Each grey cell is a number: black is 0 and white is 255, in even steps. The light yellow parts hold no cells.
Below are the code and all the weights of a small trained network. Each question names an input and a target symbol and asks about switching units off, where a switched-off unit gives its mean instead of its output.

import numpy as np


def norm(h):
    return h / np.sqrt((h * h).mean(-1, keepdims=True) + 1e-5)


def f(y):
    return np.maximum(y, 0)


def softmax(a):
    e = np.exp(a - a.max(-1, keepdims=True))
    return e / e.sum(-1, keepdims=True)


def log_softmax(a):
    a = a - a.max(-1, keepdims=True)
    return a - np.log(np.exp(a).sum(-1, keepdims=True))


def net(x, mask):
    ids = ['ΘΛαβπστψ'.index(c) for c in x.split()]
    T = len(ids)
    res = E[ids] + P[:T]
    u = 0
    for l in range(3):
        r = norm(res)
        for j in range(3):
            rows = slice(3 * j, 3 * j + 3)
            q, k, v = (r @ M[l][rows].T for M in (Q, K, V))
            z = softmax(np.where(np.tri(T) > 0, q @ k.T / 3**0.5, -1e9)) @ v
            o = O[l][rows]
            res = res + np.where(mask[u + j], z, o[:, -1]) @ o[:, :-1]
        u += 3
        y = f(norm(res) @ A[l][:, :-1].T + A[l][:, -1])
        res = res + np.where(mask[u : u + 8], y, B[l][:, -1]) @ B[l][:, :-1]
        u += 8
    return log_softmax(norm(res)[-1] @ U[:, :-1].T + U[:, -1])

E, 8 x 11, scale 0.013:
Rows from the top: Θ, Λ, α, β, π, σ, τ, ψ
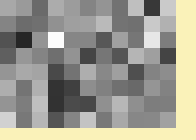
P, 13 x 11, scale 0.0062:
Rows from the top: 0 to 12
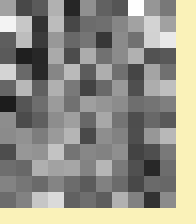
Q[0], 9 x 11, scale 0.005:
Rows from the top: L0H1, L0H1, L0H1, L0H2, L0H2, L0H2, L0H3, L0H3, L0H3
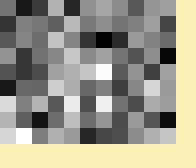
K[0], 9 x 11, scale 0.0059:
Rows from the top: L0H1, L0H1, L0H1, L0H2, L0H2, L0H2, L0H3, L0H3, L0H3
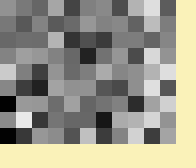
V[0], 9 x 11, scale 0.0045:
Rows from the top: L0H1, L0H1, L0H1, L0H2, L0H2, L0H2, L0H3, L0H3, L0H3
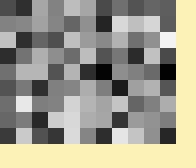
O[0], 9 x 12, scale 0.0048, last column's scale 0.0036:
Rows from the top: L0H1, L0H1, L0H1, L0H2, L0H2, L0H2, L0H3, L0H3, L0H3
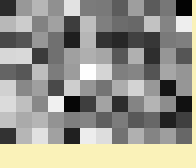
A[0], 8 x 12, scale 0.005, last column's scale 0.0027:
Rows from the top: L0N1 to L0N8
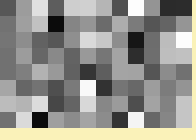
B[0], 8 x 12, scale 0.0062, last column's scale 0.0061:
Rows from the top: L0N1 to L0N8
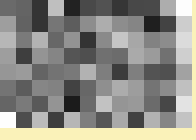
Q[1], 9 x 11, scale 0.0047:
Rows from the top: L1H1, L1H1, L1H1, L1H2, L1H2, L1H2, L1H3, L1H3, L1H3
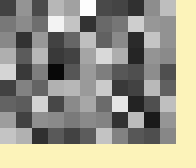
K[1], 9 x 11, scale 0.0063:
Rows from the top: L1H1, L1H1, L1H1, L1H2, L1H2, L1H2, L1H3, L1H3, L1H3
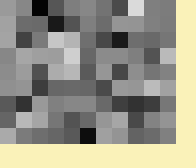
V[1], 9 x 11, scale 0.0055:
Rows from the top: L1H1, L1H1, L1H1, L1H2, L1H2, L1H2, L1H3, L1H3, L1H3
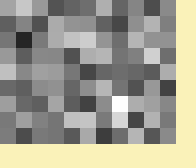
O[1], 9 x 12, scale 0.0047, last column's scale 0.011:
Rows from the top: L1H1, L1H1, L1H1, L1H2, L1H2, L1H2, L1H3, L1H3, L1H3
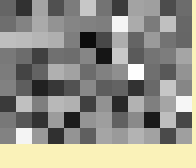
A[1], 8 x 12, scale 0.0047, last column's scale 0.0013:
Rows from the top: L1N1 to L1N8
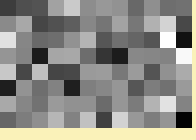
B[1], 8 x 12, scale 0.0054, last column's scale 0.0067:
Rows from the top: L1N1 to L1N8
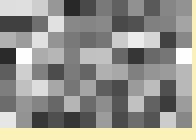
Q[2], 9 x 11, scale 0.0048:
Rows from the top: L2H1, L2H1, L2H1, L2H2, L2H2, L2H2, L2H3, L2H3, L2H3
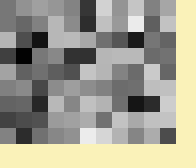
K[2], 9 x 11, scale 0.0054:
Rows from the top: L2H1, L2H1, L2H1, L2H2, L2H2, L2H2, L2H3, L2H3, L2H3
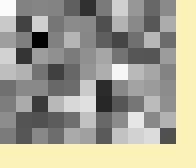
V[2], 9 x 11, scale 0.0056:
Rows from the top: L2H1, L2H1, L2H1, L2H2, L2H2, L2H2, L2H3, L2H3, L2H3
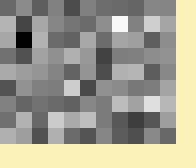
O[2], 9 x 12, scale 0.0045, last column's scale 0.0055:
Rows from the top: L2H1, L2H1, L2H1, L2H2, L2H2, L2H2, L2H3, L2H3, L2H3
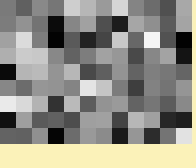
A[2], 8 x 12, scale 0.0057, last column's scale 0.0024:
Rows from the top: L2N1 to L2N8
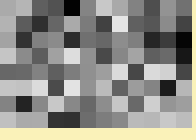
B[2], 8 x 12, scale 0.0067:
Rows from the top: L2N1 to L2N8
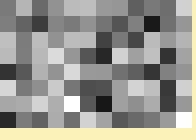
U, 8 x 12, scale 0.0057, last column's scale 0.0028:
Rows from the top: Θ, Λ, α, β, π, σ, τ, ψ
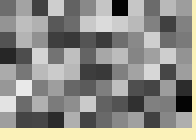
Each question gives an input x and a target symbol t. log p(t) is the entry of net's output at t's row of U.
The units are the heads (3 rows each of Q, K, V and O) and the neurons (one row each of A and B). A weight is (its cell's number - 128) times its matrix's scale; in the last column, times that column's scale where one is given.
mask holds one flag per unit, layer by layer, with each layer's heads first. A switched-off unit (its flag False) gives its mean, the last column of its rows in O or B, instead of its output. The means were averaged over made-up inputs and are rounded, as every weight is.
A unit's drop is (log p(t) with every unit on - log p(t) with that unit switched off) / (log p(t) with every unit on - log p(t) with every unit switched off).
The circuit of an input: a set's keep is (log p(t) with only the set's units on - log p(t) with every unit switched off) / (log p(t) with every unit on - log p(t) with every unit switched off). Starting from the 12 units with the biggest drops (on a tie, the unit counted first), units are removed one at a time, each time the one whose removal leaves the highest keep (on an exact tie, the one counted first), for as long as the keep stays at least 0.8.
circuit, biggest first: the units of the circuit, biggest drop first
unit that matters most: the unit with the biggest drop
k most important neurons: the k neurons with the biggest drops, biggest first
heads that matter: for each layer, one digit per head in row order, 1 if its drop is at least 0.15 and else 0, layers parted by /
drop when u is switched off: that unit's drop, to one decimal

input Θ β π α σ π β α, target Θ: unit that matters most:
L1H3
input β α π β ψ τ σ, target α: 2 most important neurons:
L1N4, L0N4
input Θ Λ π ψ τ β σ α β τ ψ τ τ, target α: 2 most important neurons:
L1N4, L0N3
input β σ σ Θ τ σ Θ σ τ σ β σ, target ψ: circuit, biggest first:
L0H3, L1N4
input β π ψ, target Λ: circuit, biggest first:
L0N1, L0N7
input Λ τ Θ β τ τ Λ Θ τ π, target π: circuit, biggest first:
L1H2, L0N4, L1N4
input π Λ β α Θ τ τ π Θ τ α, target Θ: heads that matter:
010 / 101 / 001
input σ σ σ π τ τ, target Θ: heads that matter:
011 / 000 / 000
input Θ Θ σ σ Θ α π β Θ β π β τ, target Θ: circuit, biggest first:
L0H2, L2H3
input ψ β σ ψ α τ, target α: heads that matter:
110 / 000 / 100
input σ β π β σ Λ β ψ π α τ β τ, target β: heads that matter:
111 / 001 / 001
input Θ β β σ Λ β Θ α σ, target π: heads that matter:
011 / 010 / 000
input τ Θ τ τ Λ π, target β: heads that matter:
010 / 000 / 000
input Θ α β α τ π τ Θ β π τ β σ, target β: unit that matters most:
L0H2
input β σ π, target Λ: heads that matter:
000 / 000 / 000
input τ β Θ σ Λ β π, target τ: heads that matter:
111 / 001 / 001
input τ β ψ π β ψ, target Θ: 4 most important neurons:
L2N8, L0N7, L0N8, L1N2
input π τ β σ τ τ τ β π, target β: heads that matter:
011 / 000 / 001
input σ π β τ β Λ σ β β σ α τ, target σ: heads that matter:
010 / 100 / 000
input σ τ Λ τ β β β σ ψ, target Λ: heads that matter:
001 / 000 / 100
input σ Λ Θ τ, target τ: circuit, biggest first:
L2N3
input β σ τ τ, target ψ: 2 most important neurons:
L2N2, L1N4
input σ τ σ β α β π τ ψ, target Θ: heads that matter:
011 / 000 / 100
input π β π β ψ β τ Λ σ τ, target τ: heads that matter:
001 / 000 / 001
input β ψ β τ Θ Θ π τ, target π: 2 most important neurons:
L0N1, L2N6
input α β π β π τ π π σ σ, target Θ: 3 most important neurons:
L2N8, L0N8, L1N5
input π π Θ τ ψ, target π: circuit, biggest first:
L2N6
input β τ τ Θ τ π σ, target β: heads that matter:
011 / 000 / 001
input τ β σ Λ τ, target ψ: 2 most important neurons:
L1N4, L0N1
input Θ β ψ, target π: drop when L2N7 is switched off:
0.2
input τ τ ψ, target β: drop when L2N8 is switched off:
0.1
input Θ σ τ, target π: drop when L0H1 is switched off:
-0.1
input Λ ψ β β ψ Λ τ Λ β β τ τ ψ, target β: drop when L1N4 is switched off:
0.2
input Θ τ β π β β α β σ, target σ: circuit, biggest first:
L1H1
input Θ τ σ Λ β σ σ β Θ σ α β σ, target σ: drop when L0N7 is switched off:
0.2
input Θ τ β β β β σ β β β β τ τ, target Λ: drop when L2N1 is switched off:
0.1
